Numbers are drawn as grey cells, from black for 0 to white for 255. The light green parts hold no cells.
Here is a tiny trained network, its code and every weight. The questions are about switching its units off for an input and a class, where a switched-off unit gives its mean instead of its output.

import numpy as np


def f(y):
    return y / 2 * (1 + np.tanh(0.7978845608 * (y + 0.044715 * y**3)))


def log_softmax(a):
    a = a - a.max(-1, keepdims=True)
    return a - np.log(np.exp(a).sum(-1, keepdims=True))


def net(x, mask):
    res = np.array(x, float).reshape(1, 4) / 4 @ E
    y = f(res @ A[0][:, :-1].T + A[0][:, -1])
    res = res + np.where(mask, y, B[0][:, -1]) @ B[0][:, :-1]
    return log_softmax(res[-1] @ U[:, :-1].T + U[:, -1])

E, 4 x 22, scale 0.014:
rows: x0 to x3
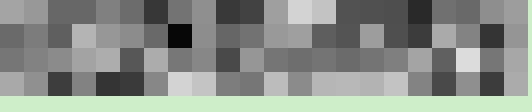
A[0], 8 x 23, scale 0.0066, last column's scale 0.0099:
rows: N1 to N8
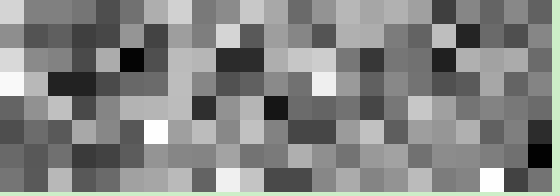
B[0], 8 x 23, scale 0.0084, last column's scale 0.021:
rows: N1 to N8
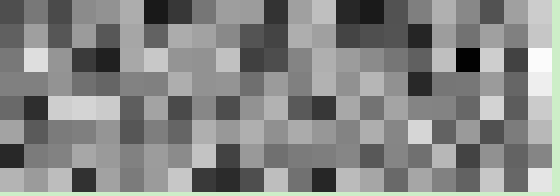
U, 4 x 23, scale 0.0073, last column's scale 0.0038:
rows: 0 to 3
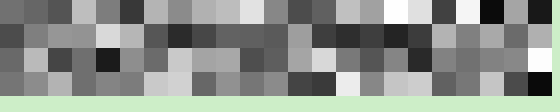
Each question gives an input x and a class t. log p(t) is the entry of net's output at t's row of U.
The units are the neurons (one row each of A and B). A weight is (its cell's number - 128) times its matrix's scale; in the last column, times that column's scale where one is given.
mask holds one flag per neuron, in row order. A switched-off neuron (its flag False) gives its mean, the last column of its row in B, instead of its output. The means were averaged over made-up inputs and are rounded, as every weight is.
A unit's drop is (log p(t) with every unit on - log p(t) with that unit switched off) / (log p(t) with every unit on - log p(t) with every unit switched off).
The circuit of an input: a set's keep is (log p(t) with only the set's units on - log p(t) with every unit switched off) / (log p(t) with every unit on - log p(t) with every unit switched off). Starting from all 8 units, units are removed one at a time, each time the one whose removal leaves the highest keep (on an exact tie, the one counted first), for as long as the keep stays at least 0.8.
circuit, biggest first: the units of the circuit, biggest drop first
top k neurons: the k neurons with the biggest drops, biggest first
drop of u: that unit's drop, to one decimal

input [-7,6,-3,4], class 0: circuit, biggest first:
[N3]
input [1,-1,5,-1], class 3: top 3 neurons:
[N1 N2 N4]
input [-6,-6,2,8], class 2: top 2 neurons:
[N1 N4]
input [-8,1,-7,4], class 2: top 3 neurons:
[N2 N5 N1]
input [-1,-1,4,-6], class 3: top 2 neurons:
[N1 N2]
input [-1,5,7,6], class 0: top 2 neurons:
[N6 N2]
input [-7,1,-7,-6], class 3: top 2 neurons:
[N8 N1]
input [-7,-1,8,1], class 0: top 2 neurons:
[N6 N3]
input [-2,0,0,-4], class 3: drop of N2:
0.2
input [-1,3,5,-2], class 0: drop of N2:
0.2
